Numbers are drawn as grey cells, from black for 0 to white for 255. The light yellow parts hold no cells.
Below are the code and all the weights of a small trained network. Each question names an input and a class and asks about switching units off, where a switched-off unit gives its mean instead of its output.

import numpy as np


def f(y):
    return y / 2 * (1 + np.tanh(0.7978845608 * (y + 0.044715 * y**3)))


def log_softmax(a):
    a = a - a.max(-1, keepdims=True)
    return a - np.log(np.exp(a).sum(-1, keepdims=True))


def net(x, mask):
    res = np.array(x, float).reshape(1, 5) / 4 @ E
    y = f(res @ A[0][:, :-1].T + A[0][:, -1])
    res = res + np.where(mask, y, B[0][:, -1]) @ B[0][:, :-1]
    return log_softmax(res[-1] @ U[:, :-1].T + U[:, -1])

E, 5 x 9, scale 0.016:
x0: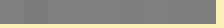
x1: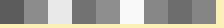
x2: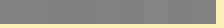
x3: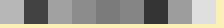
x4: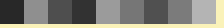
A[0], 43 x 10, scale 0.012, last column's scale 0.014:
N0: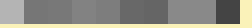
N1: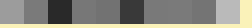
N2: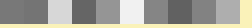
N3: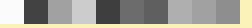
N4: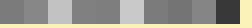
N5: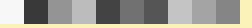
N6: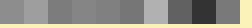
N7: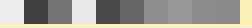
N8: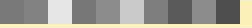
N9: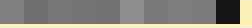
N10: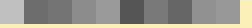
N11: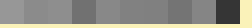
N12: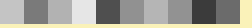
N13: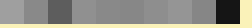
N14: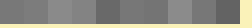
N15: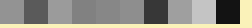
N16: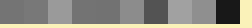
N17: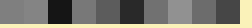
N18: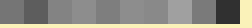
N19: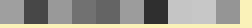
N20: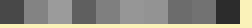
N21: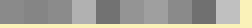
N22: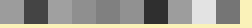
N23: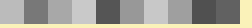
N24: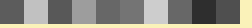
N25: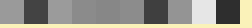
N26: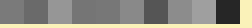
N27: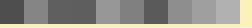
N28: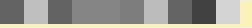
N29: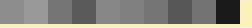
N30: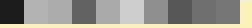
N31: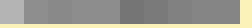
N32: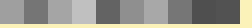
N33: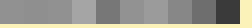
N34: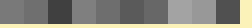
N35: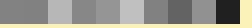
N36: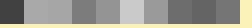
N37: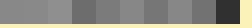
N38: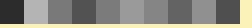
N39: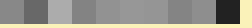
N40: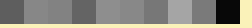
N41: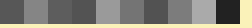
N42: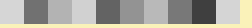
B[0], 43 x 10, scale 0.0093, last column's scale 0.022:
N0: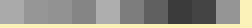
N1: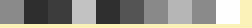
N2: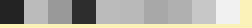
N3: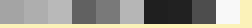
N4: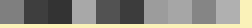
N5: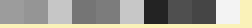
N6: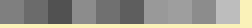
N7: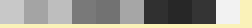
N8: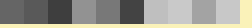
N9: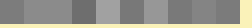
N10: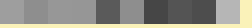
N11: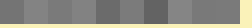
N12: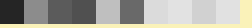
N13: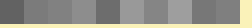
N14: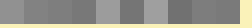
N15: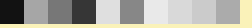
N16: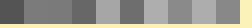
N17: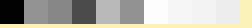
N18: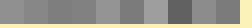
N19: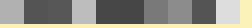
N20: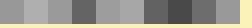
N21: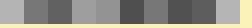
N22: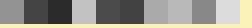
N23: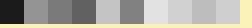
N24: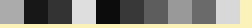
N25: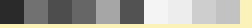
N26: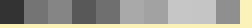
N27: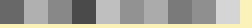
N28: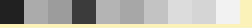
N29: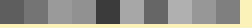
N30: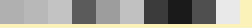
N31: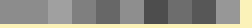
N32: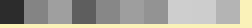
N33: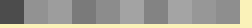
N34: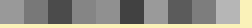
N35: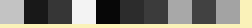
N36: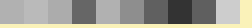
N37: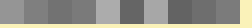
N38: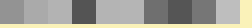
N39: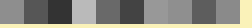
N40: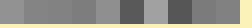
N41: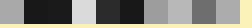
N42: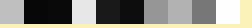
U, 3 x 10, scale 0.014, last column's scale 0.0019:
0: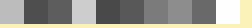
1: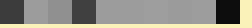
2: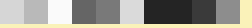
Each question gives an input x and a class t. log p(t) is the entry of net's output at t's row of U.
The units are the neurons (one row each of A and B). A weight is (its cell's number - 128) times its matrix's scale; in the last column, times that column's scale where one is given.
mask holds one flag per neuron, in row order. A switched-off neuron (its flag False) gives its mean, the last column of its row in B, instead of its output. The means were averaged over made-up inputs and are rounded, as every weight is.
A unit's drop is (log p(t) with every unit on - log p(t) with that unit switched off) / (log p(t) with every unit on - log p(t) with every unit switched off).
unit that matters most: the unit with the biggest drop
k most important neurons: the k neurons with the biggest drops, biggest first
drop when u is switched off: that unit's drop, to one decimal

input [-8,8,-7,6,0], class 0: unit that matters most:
N35
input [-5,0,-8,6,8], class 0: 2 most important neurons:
[N41 N19]
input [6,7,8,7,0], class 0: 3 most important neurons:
[N35 N19 N22]
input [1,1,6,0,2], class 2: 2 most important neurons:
[N17 N12]
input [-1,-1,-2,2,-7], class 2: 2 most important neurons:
[N3 N7]
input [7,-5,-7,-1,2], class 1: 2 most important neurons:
[N42 N17]
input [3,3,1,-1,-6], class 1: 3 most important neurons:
[N12 N23 N2]
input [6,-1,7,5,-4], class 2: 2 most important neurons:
[N3 N5]
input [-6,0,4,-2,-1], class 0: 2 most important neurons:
[N17 N2]
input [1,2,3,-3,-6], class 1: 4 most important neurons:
[N12 N23 N32 N1]
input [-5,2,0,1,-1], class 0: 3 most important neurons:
[N17 N28 N15]
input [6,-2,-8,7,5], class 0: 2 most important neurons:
[N19 N22]
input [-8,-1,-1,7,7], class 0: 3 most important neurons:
[N19 N22 N41]
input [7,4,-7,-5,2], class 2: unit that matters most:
N30
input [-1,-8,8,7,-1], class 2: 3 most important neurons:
[N3 N5 N7]
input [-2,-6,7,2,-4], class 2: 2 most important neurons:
[N7 N3]
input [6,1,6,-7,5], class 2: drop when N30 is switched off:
0.3
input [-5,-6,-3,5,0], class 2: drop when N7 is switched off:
0.2
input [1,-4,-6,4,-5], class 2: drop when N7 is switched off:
0.1
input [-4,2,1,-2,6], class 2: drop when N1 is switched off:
0.0
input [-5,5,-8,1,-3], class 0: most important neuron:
[N42]
